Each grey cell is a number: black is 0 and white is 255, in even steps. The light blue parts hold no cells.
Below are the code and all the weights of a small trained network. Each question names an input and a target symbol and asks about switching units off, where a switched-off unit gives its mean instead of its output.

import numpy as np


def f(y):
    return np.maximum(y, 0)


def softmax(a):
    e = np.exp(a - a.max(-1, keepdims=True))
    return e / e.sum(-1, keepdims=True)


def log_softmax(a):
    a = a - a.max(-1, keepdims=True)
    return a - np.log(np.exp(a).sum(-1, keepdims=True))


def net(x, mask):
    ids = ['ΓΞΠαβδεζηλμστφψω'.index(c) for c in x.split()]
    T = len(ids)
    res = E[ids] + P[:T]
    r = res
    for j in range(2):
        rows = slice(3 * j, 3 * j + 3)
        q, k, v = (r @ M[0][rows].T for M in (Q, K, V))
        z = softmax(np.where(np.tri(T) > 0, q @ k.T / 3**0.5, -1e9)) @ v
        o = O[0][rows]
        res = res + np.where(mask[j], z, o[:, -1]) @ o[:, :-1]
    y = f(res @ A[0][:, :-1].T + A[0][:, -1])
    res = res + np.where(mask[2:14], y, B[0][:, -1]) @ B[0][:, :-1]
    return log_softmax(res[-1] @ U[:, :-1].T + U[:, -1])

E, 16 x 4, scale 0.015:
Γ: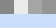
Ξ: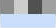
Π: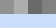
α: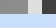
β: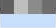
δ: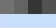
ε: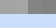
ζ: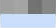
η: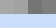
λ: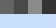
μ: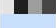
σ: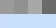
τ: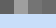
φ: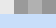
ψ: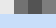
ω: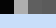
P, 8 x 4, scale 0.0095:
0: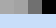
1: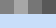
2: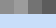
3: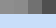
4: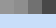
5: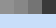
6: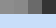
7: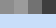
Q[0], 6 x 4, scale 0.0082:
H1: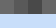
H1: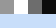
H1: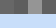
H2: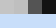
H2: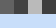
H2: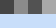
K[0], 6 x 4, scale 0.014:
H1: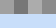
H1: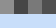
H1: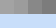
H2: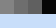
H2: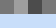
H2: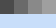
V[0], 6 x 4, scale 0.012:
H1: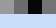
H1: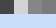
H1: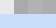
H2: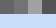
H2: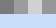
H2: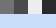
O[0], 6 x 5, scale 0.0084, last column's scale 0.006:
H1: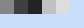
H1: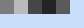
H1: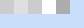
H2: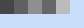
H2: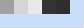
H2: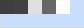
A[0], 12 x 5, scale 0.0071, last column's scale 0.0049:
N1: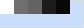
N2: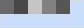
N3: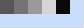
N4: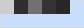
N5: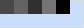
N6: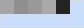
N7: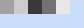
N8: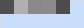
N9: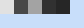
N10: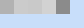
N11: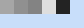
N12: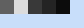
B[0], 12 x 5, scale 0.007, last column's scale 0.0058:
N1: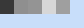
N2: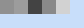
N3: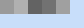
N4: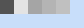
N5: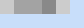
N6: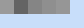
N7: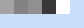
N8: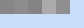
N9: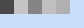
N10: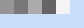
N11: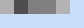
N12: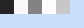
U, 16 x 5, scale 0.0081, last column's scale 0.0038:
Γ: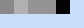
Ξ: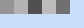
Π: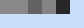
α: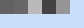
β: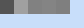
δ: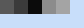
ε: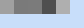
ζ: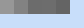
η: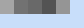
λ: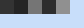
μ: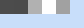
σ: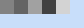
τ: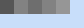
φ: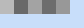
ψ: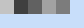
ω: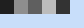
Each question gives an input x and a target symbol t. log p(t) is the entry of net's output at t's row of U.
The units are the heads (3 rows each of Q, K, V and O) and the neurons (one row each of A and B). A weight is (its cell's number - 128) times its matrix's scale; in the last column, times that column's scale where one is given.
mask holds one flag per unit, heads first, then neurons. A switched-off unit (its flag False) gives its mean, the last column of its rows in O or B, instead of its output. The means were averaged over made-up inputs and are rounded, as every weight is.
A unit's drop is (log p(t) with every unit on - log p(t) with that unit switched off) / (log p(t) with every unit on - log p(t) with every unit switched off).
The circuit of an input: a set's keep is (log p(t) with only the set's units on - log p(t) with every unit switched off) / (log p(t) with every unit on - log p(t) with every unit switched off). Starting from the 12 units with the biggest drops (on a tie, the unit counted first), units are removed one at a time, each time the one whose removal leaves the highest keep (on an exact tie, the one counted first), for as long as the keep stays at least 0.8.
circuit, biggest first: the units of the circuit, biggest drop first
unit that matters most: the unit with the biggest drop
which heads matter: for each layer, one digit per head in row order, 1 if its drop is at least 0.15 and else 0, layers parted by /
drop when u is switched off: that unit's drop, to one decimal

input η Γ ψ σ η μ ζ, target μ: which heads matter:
10
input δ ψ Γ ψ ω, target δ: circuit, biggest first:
H1; H2
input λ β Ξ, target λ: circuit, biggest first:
H1; H2
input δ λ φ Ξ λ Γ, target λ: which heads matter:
10
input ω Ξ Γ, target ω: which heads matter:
10
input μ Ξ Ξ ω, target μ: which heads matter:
10
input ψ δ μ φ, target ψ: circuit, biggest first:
H1; H2; N12; N11
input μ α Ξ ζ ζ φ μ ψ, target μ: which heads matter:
11
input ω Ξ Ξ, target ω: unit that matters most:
N12
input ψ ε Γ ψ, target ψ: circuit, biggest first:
H1; H2; N11; N12
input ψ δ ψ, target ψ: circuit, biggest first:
H1; H2; N11
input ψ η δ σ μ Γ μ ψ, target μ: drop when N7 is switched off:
0.2
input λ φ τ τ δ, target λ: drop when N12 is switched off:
0.2
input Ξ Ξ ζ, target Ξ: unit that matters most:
H2
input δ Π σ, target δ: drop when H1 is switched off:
0.3
